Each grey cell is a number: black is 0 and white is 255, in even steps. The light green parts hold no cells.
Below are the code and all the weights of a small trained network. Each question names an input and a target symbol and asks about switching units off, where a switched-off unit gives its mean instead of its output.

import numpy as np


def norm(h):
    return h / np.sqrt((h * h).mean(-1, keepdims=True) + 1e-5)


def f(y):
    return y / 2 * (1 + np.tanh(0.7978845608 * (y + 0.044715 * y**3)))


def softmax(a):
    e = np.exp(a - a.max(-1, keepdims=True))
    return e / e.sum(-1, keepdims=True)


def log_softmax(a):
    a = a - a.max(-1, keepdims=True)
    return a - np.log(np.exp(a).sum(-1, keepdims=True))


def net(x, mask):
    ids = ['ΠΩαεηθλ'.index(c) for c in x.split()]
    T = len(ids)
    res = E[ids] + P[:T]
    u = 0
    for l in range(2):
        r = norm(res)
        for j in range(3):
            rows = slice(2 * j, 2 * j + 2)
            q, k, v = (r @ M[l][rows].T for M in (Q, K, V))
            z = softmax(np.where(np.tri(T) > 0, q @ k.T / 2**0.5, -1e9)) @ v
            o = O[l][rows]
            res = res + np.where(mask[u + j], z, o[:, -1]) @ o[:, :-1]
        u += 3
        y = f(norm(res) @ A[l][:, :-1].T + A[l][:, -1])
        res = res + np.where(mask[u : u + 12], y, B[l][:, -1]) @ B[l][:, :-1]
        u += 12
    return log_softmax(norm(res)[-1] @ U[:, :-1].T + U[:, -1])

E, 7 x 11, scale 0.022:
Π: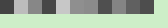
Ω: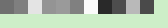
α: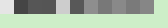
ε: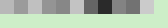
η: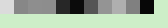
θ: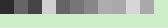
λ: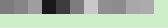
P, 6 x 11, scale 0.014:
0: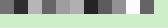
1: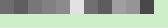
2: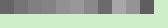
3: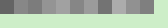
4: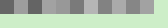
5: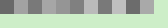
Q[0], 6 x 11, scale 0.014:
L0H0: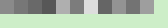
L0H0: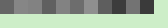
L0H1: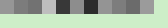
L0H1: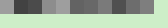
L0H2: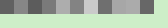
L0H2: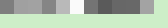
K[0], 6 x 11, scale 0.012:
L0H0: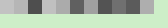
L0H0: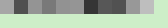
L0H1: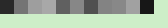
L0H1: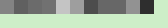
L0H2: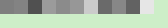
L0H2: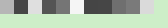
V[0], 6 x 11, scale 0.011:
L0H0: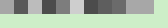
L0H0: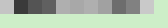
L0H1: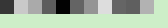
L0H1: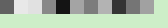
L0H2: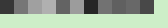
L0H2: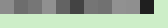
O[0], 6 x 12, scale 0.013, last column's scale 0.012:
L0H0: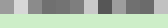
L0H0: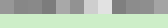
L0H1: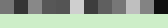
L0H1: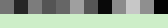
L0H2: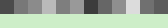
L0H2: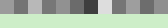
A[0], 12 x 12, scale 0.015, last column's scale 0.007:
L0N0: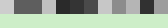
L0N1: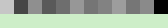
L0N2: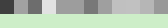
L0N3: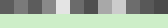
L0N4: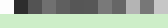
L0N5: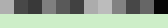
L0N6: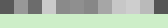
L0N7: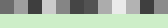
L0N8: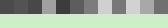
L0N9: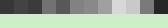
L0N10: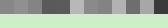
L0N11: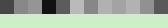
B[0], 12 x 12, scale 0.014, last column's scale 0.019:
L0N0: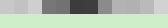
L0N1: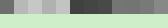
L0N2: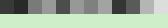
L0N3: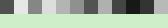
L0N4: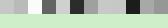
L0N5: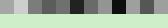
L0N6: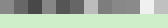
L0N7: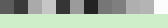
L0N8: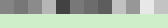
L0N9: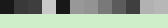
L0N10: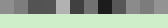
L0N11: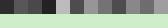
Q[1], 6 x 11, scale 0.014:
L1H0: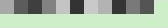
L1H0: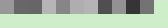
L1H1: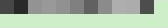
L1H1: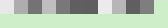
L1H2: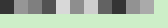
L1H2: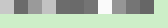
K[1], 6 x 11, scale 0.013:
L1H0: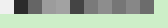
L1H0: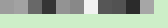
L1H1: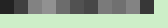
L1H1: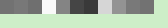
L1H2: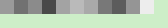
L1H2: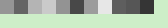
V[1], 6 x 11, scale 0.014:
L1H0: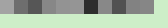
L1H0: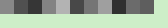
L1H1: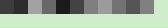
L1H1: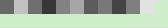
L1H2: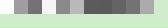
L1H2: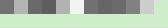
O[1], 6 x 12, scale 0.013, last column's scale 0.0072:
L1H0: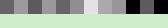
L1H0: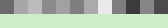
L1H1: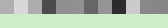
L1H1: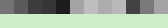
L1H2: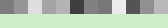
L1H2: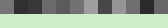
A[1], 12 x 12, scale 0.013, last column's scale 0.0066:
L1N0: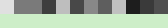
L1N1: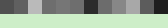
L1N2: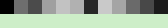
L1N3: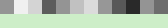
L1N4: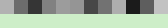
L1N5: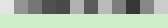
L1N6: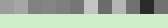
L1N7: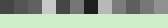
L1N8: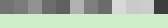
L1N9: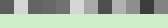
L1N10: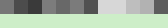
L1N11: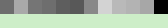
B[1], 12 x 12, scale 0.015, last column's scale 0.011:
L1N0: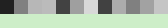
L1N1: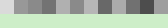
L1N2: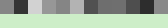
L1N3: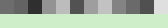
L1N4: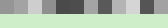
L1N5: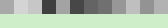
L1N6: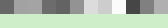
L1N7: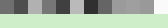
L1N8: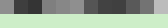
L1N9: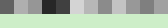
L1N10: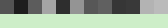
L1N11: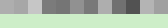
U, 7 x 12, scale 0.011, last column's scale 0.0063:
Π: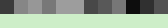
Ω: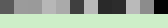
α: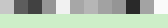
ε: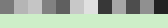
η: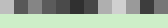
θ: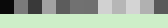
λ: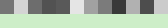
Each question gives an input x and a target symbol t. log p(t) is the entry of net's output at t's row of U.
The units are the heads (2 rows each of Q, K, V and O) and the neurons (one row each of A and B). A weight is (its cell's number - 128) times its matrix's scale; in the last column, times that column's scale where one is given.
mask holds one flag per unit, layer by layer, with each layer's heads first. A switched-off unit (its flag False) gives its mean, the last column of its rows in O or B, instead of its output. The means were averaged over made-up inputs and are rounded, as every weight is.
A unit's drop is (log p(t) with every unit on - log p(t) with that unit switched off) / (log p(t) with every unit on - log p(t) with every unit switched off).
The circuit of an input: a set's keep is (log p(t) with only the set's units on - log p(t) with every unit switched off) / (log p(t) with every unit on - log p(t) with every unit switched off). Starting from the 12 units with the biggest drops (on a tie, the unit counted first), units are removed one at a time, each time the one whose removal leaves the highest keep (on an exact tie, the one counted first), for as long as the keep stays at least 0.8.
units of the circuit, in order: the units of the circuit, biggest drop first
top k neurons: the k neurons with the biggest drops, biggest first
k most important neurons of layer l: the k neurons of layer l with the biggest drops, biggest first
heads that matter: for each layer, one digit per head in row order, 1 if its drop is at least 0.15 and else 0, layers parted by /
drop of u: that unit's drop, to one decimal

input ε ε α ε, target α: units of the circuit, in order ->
[L0N7; L0H0]
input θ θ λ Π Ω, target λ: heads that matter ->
010 / 001
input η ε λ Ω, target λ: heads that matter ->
010 / 000
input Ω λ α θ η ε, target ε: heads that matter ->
011 / 001
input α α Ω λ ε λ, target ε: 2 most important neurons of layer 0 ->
[L0N2; L0N7]
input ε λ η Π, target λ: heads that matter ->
010 / 000
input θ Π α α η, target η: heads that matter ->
000 / 000
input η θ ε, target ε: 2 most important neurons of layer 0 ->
[L0N7; L0N3]
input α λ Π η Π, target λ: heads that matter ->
010 / 001
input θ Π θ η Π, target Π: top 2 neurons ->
[L0N3; L1N2]
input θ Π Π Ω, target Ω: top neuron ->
[L0N0]
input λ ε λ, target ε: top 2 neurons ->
[L0N7; L1N0]
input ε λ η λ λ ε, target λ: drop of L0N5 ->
0.1
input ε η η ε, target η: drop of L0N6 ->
0.1
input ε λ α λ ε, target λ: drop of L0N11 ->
0.2
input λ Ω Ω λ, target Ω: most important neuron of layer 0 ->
[L0N7]
